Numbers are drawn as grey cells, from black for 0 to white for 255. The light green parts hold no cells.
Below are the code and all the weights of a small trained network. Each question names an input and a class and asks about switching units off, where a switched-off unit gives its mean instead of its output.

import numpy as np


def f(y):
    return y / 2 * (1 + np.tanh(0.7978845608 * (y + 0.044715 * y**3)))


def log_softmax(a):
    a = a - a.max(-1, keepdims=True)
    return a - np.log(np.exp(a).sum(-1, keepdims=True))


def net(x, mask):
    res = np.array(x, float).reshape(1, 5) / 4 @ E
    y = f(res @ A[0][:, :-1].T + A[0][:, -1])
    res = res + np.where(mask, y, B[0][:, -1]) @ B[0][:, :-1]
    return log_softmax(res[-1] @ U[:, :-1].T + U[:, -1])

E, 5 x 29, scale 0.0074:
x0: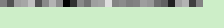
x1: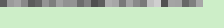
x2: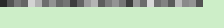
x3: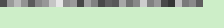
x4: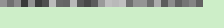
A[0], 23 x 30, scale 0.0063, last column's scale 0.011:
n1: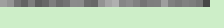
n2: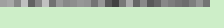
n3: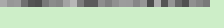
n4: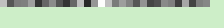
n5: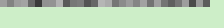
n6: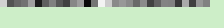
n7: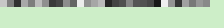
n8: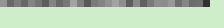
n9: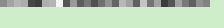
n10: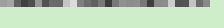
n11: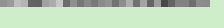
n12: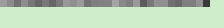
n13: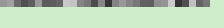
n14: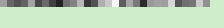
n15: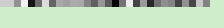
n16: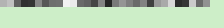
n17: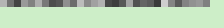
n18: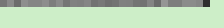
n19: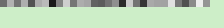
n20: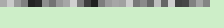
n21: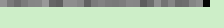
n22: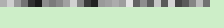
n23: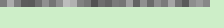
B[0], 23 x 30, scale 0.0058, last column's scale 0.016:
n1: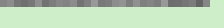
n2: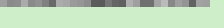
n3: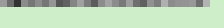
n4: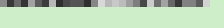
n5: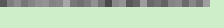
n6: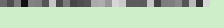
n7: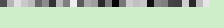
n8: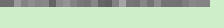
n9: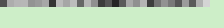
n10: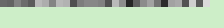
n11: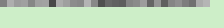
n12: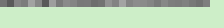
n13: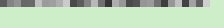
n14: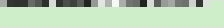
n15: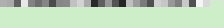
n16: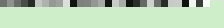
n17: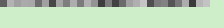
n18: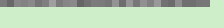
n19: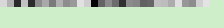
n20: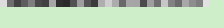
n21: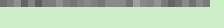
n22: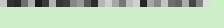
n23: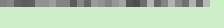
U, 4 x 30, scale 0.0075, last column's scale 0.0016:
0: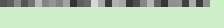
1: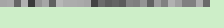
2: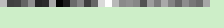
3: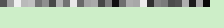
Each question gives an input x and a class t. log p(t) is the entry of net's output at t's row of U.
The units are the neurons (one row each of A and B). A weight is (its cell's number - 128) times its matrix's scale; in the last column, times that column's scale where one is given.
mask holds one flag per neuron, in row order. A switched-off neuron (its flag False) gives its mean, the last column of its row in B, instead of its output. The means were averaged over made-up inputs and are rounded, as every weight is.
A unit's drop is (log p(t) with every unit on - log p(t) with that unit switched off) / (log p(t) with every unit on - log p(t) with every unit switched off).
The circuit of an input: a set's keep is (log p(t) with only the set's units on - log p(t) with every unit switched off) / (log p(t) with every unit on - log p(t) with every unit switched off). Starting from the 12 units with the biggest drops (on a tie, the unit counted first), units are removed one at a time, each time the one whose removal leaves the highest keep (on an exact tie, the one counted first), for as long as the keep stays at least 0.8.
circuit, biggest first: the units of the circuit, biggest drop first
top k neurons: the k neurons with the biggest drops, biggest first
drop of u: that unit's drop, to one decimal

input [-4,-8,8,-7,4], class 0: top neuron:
(n22)
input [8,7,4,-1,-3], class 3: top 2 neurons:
(n16, n14)
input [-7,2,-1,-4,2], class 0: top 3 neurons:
(n16, n13, n10)
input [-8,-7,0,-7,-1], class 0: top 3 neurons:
(n16, n13, n14)
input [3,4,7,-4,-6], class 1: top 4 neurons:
(n4, n22, n20, n6)
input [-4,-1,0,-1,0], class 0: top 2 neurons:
(n16, n15)
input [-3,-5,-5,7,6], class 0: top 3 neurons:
(n16, n19, n7)
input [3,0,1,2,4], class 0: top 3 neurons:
(n7, n15, n22)
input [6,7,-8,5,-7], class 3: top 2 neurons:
(n9, n16)
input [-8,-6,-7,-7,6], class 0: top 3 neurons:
(n16, n13, n10)
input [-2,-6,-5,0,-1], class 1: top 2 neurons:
(n16, n9)
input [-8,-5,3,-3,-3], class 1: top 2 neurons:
(n7, n19)
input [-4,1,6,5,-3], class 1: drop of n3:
-0.1
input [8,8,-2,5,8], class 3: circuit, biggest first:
(n9)
